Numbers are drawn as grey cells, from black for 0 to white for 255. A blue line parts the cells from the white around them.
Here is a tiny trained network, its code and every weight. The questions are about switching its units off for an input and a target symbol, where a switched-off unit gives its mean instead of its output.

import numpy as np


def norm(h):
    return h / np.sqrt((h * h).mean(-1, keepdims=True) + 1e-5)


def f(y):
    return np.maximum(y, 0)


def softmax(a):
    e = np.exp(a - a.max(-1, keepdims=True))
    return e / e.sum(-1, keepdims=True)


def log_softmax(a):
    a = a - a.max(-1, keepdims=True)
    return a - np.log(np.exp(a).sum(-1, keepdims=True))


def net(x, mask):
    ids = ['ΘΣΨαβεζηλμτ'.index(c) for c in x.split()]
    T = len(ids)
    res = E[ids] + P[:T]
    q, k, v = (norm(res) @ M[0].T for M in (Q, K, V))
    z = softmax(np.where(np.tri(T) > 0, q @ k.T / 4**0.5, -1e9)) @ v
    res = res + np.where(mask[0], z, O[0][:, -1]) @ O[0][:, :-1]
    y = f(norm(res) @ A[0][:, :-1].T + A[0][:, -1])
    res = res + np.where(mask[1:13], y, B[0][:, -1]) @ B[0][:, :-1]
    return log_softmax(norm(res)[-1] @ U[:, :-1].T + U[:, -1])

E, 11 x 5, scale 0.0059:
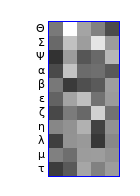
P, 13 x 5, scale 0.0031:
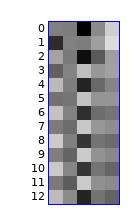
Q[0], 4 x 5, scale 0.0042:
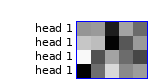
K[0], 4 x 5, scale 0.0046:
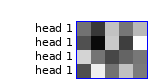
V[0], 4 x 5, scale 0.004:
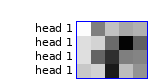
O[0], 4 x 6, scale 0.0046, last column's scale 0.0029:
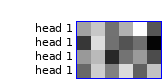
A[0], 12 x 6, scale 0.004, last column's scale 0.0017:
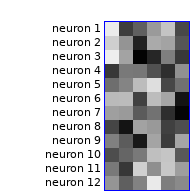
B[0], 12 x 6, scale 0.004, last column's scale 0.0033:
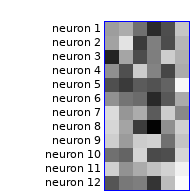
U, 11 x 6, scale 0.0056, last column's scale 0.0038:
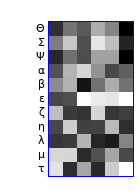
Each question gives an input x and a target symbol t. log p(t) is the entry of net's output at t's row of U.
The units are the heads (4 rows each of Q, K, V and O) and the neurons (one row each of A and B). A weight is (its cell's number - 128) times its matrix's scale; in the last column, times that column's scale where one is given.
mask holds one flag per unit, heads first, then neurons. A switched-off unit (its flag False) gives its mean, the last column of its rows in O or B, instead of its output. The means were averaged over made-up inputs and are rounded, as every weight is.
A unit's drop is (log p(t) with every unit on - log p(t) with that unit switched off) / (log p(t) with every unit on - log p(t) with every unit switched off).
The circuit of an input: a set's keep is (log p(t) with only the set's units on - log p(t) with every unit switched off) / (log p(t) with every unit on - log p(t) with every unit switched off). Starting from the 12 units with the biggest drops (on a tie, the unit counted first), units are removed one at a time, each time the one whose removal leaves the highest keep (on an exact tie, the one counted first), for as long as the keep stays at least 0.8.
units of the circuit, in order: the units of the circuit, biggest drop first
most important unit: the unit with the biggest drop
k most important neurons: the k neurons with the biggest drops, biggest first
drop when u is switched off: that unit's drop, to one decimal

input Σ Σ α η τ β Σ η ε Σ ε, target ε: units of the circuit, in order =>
neuron 8; neuron 1; neuron 6
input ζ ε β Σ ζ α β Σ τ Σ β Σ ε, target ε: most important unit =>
neuron 8
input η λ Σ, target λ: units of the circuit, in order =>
head 1; neuron 11; neuron 10
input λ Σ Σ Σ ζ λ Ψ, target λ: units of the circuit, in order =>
head 1; neuron 4
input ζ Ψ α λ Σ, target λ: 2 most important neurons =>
neuron 5; neuron 11
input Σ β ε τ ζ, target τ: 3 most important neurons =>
neuron 8; neuron 12; neuron 9
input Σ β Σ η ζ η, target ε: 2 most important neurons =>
neuron 8; neuron 1
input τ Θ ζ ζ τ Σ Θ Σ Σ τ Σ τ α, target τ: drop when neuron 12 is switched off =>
-0.1
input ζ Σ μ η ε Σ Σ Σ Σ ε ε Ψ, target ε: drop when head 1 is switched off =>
0.2
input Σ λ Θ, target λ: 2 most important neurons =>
neuron 11; neuron 4
